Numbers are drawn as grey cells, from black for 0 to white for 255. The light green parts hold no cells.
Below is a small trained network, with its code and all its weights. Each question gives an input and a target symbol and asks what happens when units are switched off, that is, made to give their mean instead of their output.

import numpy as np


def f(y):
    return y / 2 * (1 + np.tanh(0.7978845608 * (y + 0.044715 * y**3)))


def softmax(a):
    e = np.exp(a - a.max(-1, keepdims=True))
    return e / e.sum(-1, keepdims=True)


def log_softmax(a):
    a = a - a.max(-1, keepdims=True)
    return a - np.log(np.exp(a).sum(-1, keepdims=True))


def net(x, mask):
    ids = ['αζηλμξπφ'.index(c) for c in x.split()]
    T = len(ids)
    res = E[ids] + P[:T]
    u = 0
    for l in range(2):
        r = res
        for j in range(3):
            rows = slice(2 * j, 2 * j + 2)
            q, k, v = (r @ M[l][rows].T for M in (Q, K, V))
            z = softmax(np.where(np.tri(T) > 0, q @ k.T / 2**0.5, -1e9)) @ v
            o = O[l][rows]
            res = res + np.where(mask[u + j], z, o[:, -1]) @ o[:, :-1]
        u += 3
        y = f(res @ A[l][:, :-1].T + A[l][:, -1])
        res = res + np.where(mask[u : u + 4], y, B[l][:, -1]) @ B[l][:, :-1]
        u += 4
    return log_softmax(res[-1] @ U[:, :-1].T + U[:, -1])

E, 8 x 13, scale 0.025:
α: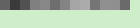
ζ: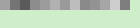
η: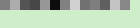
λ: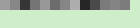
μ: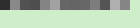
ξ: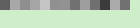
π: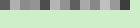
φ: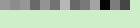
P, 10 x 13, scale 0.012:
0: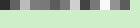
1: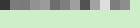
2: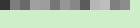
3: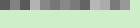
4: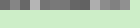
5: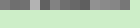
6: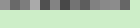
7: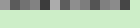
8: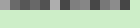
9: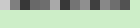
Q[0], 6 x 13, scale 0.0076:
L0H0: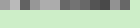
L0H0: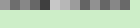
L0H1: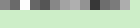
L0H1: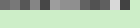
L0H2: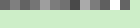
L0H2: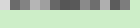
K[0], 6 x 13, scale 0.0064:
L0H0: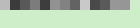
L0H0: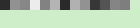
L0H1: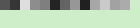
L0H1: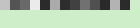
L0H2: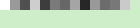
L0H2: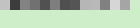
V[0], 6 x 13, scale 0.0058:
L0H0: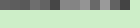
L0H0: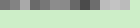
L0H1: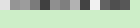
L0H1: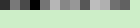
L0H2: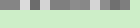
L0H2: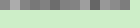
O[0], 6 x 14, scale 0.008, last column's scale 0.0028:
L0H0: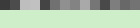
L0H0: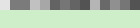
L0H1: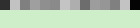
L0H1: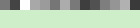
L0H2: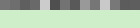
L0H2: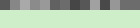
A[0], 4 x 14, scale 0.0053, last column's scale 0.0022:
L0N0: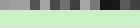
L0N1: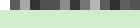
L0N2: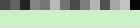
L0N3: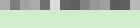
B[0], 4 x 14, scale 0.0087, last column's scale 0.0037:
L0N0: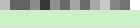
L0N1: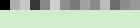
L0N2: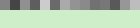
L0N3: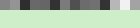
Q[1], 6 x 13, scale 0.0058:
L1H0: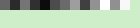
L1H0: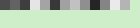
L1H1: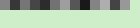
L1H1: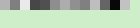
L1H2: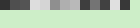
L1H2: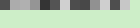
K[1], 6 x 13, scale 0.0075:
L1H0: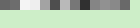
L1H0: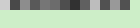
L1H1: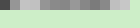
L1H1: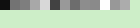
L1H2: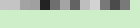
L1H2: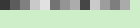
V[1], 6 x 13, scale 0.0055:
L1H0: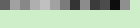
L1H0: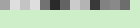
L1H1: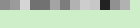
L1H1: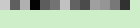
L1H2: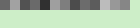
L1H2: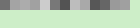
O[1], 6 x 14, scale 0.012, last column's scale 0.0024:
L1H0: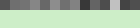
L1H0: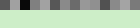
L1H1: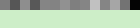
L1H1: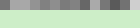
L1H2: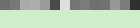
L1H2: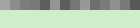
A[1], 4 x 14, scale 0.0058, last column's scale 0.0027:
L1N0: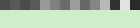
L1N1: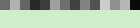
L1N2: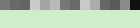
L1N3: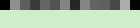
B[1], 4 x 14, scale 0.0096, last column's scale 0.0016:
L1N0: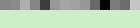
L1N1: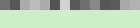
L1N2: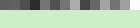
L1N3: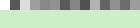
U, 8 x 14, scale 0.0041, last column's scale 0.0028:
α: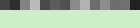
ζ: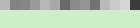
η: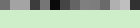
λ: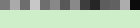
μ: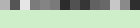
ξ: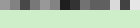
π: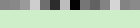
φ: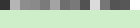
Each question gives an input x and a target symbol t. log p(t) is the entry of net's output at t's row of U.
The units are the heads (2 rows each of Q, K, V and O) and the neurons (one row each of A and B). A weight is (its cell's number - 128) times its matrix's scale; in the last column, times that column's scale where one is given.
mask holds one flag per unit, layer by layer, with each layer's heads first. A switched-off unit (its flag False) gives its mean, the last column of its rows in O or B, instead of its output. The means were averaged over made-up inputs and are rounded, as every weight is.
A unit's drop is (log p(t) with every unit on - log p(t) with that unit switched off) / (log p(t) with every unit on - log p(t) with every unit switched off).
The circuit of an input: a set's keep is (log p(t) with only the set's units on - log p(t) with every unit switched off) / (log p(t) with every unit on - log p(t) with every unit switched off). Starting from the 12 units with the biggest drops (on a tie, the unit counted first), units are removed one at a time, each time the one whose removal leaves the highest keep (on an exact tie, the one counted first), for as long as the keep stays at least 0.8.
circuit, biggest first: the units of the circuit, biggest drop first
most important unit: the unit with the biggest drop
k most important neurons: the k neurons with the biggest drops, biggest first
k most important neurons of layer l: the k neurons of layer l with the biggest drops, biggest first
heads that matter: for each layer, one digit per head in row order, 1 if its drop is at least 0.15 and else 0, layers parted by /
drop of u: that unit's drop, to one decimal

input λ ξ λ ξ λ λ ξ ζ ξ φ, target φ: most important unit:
L0N1
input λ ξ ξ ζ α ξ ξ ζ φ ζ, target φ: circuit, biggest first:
[L1H1; L0N0]
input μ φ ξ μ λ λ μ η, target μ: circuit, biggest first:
[L1H0; L0H1]
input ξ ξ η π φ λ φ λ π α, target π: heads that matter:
000 / 001
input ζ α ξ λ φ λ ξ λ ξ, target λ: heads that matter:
001 / 010
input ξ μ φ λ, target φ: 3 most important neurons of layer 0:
[L0N0; L0N3; L0N2]
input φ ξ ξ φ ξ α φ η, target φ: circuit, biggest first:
[L1H1; L0N0; L1H2]
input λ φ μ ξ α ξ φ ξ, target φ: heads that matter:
000 / 010
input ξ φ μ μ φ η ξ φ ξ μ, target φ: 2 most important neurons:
[L0N0; L0N3]
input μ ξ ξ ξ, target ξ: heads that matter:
010 / 000
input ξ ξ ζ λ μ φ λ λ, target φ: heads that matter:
001 / 010
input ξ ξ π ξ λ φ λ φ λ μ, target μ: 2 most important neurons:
[L1N3; L0N2]
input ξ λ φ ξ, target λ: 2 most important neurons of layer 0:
[L0N1; L0N2]
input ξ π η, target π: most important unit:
L1H2
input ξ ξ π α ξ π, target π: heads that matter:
000 / 000
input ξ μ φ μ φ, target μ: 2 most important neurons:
[L0N2; L0N0]
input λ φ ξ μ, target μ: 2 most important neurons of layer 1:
[L1N3; L1N0]
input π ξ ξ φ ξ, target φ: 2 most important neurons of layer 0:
[L0N0; L0N3]
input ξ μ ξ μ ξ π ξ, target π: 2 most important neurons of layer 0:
[L0N3; L0N2]
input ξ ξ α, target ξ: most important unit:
L1H2
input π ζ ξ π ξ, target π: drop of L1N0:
0.0
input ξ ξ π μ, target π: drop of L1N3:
-0.1
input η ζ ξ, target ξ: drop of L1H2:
0.2
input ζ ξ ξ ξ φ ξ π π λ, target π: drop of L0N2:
0.1
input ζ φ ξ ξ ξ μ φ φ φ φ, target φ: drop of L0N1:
0.1
